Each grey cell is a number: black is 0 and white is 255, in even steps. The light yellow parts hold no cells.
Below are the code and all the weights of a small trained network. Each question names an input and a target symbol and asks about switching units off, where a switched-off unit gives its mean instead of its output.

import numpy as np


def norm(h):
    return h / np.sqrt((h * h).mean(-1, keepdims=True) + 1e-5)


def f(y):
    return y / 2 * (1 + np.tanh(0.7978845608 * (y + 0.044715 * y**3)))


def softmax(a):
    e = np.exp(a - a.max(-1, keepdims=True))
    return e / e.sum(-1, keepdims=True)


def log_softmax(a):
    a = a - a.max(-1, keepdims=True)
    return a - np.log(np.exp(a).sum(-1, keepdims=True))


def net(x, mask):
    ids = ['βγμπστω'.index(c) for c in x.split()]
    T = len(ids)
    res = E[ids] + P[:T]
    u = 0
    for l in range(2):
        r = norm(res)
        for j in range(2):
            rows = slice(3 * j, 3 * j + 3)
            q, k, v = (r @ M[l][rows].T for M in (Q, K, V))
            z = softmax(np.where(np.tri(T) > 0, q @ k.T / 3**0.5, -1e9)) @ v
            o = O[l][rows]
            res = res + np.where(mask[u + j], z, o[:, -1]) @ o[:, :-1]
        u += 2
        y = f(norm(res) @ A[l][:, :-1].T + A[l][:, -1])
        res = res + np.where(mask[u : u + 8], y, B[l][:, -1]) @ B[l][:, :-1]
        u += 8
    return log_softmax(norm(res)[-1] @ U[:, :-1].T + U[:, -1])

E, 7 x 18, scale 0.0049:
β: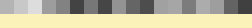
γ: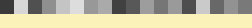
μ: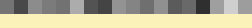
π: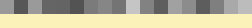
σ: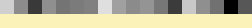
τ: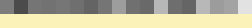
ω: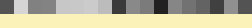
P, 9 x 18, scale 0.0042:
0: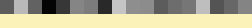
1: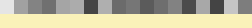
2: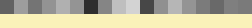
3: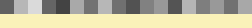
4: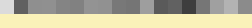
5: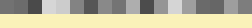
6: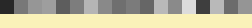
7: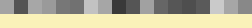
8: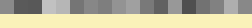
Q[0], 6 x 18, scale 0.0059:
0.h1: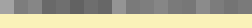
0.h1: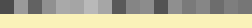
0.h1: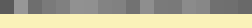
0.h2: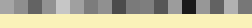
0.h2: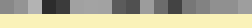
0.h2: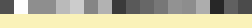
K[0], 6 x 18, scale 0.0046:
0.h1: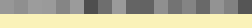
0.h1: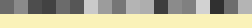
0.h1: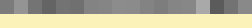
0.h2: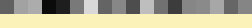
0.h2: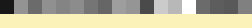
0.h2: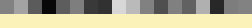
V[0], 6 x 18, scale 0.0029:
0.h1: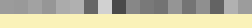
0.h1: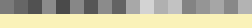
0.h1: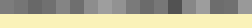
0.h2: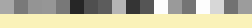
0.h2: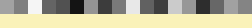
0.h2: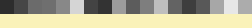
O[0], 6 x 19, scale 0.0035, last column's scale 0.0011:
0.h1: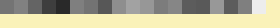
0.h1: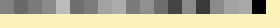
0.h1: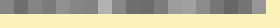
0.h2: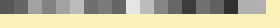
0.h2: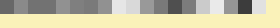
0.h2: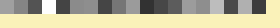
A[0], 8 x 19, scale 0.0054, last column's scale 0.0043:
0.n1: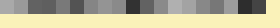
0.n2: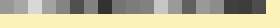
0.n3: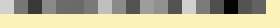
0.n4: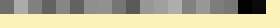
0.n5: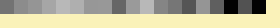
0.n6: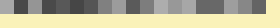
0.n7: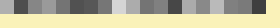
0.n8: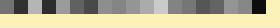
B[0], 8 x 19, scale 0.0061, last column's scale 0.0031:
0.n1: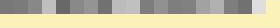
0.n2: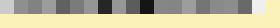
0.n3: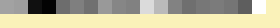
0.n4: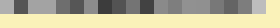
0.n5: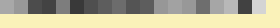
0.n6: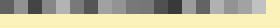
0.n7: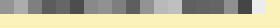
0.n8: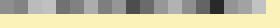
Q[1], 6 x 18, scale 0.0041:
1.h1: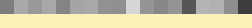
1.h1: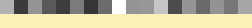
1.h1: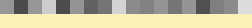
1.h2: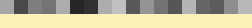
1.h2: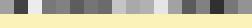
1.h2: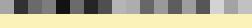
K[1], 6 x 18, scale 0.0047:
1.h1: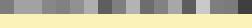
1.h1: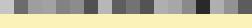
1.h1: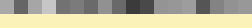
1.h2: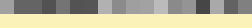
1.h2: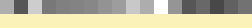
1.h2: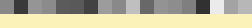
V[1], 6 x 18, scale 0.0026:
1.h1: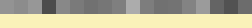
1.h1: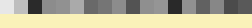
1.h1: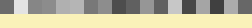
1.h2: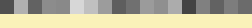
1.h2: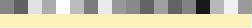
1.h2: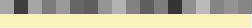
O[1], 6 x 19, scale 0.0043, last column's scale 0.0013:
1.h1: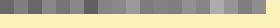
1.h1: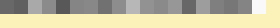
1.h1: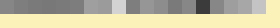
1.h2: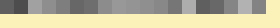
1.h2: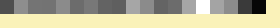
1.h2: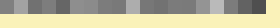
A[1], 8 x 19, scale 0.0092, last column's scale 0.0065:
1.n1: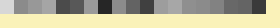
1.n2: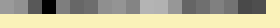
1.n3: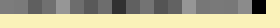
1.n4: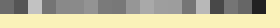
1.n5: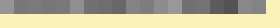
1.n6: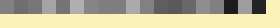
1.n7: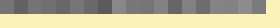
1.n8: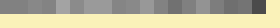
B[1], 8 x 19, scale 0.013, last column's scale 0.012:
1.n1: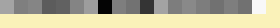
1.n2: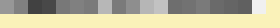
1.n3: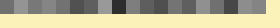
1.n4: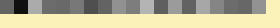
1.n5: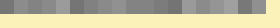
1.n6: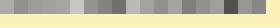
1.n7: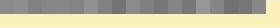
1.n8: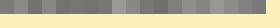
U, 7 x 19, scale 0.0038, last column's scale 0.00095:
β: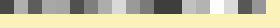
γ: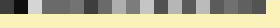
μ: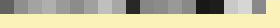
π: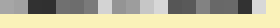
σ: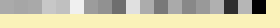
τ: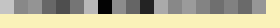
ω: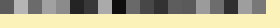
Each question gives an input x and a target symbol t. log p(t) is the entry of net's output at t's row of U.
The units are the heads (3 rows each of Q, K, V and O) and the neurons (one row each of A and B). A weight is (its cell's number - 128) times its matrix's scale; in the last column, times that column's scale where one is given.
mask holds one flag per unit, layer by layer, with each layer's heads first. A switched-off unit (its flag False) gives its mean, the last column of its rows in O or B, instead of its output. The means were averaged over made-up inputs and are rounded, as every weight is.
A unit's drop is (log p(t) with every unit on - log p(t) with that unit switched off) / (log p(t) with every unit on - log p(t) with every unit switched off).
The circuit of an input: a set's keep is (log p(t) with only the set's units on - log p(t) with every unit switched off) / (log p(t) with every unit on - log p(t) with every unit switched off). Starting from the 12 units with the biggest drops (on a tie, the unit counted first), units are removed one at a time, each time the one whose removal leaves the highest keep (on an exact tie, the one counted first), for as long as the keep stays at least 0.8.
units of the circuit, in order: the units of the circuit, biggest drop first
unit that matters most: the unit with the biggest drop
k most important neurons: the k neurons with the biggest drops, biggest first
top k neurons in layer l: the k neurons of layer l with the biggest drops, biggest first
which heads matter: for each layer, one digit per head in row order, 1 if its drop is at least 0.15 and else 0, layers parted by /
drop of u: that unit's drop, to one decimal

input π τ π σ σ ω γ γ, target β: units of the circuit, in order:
[0.h2; 1.n1; 1.n2; 0.n3]
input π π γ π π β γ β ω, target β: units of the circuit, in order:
[0.h2; 1.n1; 1.n2; 0.n3]
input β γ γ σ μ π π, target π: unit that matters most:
0.h2
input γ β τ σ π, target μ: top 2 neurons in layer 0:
[0.n6; 0.n8]
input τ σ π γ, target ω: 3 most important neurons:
[0.n5; 0.n3; 1.n3]
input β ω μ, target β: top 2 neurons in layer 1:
[1.n1; 1.n2]
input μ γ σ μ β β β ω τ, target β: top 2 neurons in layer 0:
[0.n6; 0.n3]
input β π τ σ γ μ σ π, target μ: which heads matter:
00 / 00
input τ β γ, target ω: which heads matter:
01 / 00
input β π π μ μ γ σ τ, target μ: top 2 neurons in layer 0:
[0.n8; 0.n6]
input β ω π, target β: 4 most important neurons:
[0.n6; 1.n1; 1.n2; 0.n1]
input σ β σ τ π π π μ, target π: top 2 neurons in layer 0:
[0.n7; 0.n2]
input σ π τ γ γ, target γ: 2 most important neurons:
[0.n3; 1.n4]
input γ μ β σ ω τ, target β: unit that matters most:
0.n6
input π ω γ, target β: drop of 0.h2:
0.2
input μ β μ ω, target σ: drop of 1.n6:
0.2
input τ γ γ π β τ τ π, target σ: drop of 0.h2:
0.9
